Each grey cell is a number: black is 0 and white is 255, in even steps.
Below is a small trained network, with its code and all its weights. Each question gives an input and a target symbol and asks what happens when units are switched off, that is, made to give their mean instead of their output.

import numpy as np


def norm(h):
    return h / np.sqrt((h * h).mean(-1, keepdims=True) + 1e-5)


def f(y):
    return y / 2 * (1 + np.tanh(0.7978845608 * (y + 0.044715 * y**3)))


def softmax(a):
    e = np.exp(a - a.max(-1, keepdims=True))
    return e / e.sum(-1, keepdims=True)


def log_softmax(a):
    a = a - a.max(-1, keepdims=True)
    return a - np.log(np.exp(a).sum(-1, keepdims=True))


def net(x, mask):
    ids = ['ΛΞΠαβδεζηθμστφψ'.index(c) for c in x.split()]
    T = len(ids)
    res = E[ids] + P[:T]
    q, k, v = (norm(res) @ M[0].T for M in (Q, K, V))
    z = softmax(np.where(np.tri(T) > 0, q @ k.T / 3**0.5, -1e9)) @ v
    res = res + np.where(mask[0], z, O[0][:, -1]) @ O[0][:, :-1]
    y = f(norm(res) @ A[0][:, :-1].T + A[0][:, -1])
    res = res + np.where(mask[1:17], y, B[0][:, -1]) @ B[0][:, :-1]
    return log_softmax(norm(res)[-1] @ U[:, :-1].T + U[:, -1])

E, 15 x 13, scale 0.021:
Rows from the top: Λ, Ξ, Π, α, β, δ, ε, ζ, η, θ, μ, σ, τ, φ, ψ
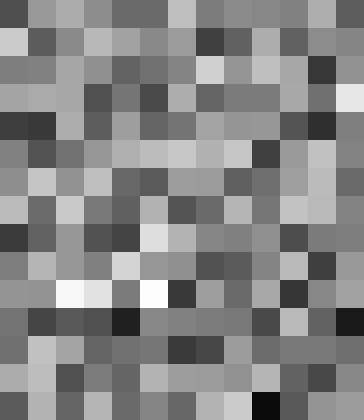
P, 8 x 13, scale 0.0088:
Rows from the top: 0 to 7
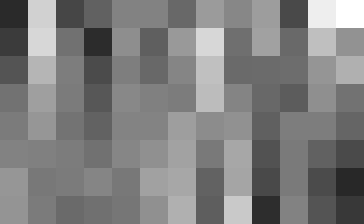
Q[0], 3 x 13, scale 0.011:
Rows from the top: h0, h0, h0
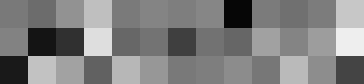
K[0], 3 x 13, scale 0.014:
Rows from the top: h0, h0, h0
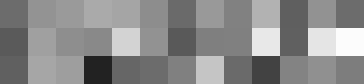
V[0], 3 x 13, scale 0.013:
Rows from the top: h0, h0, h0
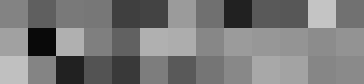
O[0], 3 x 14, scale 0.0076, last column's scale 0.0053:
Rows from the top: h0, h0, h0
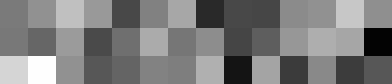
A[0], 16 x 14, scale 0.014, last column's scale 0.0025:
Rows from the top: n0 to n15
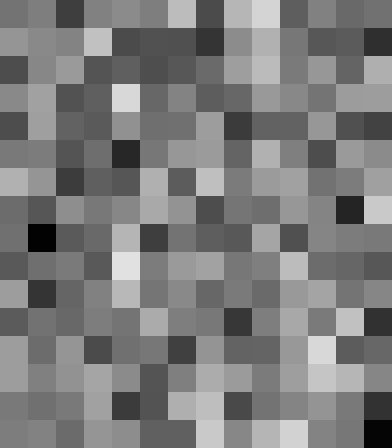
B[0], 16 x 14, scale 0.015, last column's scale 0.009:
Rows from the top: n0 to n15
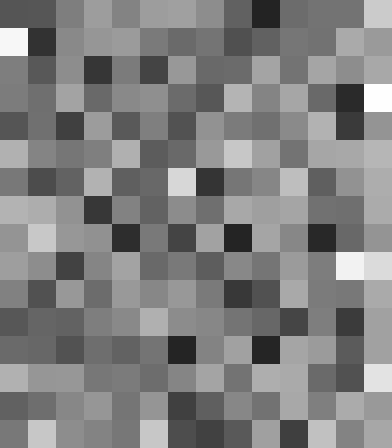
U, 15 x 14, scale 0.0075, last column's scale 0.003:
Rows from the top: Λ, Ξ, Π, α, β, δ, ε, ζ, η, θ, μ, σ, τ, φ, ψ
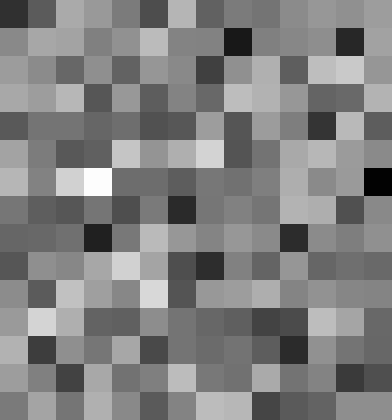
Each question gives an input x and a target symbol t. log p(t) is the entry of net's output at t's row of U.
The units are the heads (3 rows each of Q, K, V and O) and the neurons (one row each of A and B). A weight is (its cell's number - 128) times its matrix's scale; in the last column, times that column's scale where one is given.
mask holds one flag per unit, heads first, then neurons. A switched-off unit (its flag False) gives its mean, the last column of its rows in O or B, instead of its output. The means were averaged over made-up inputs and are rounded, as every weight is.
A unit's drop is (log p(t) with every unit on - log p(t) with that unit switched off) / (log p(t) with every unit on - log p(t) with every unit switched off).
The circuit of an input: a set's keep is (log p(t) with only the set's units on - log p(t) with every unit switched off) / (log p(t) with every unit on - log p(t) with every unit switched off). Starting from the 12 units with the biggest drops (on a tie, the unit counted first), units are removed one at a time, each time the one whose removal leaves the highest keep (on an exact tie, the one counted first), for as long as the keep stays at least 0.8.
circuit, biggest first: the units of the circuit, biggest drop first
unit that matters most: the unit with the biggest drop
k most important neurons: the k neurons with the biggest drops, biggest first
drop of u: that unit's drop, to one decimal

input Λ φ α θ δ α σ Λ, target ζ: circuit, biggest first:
(h0 n4 n12)
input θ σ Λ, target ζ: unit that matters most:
n4
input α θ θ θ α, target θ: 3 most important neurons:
(n0 n15 n3)
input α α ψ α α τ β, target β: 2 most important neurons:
(n8 n9)
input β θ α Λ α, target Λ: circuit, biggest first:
(h0 n9)
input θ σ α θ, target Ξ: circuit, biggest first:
(h0 n9)
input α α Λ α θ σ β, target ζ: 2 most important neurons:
(n4 n14)
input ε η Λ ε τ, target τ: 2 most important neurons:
(n1 n2)
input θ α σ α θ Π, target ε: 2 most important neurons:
(n14 n9)
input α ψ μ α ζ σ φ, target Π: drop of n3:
0.2
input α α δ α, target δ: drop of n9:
0.2
